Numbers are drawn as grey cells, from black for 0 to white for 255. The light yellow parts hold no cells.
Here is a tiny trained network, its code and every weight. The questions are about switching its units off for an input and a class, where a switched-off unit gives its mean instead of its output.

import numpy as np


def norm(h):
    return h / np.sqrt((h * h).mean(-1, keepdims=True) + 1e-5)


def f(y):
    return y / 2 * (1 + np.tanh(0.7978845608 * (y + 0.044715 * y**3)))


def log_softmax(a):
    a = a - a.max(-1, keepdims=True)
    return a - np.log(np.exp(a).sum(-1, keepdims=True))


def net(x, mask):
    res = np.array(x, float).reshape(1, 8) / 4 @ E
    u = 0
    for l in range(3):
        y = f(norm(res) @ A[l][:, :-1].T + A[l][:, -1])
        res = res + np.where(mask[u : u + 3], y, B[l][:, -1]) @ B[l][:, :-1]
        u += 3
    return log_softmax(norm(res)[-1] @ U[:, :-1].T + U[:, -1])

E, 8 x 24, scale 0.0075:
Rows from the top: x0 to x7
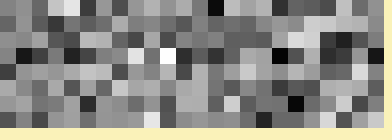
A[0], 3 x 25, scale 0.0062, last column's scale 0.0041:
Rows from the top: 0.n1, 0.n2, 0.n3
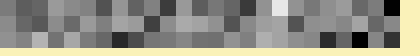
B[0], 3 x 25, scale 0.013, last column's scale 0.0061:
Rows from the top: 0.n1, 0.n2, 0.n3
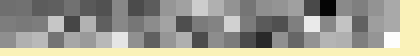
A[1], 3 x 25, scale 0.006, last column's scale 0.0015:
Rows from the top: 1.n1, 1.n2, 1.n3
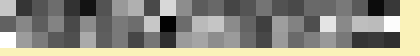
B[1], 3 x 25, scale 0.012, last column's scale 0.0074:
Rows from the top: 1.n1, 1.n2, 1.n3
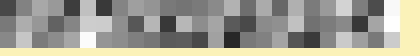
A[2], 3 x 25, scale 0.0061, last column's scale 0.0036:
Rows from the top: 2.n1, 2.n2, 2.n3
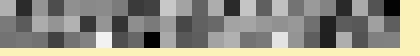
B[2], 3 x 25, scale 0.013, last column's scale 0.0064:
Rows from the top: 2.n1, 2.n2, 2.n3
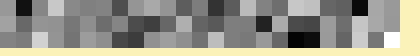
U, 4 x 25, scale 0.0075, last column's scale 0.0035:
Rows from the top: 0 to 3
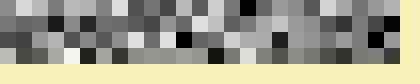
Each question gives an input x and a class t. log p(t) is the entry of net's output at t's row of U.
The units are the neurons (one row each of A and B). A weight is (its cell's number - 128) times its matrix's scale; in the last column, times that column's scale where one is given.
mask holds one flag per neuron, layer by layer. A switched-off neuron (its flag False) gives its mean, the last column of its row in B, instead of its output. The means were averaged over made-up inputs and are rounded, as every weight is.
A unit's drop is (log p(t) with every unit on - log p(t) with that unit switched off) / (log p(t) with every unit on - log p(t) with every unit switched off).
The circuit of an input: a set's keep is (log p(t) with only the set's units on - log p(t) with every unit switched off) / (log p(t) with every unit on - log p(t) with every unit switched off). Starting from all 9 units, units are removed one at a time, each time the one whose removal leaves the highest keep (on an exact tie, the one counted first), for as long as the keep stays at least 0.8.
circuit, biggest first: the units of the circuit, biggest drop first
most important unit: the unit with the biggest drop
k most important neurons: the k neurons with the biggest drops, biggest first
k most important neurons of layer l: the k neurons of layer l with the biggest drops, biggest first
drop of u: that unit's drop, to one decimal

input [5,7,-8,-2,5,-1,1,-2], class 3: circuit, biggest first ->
(1.n1 0.n3 1.n2)
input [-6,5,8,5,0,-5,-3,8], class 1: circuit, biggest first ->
(0.n3 1.n3)
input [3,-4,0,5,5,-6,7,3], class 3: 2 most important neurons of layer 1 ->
(1.n2 1.n3)
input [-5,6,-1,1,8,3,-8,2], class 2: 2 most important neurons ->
(0.n3 1.n3)
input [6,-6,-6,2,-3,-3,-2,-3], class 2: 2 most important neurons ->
(1.n1 1.n2)
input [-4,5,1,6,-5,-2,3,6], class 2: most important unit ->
1.n1
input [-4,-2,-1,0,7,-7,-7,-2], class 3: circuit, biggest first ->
(2.n1 1.n1)
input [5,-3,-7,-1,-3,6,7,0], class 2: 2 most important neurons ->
(0.n3 1.n2)
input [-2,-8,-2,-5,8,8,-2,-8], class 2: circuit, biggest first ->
(1.n2 0.n3)
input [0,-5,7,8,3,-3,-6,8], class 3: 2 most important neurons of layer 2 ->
(2.n2 2.n1)
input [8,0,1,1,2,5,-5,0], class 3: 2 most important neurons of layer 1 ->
(1.n1 1.n3)
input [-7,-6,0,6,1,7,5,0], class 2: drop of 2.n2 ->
0.0
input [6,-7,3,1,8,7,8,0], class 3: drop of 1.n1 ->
0.1
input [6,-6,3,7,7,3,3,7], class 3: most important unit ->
2.n2
